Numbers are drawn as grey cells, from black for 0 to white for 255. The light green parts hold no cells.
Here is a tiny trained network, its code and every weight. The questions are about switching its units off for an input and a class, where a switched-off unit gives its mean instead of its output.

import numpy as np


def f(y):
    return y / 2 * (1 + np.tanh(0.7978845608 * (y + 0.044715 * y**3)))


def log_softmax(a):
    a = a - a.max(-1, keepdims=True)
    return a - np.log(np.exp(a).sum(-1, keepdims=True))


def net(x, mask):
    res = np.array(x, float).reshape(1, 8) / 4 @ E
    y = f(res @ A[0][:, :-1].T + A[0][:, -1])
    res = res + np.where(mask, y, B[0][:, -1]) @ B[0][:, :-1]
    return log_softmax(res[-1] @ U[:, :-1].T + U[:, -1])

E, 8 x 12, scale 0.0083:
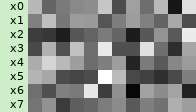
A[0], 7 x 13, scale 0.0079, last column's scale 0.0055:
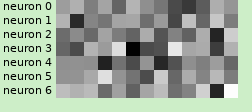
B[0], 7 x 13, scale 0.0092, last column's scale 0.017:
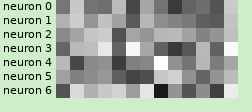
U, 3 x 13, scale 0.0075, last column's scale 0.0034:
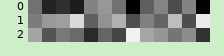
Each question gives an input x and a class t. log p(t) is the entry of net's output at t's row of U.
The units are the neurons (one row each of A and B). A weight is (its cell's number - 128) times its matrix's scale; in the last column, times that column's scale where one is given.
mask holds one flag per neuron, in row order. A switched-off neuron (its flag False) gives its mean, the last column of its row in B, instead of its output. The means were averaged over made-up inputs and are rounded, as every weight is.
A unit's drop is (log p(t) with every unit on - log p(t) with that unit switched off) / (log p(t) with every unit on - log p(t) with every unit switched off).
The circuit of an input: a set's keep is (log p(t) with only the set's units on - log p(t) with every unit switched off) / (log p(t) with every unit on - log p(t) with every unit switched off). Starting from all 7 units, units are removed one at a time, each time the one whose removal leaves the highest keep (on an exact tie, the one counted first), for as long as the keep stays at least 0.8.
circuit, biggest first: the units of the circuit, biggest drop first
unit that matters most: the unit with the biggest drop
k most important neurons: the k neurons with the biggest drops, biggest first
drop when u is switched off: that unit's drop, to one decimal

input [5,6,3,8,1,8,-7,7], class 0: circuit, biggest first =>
[neuron 3; neuron 6; neuron 2]
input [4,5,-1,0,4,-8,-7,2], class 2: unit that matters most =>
neuron 5
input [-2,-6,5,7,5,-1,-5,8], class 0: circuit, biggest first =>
[neuron 3; neuron 6; neuron 2]
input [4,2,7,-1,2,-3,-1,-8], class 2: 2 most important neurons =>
[neuron 6; neuron 3]
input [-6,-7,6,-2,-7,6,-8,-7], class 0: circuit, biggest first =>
[neuron 3; neuron 2]
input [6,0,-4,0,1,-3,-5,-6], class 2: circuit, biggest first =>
[neuron 5; neuron 3]
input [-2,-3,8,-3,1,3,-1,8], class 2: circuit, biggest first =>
[neuron 4; neuron 6]
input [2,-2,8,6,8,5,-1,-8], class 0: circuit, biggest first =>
[neuron 3; neuron 6]
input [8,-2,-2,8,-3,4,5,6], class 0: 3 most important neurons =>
[neuron 3; neuron 6; neuron 2]
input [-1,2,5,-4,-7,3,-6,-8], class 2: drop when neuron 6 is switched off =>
0.6
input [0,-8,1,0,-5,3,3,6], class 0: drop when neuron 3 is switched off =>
0.4
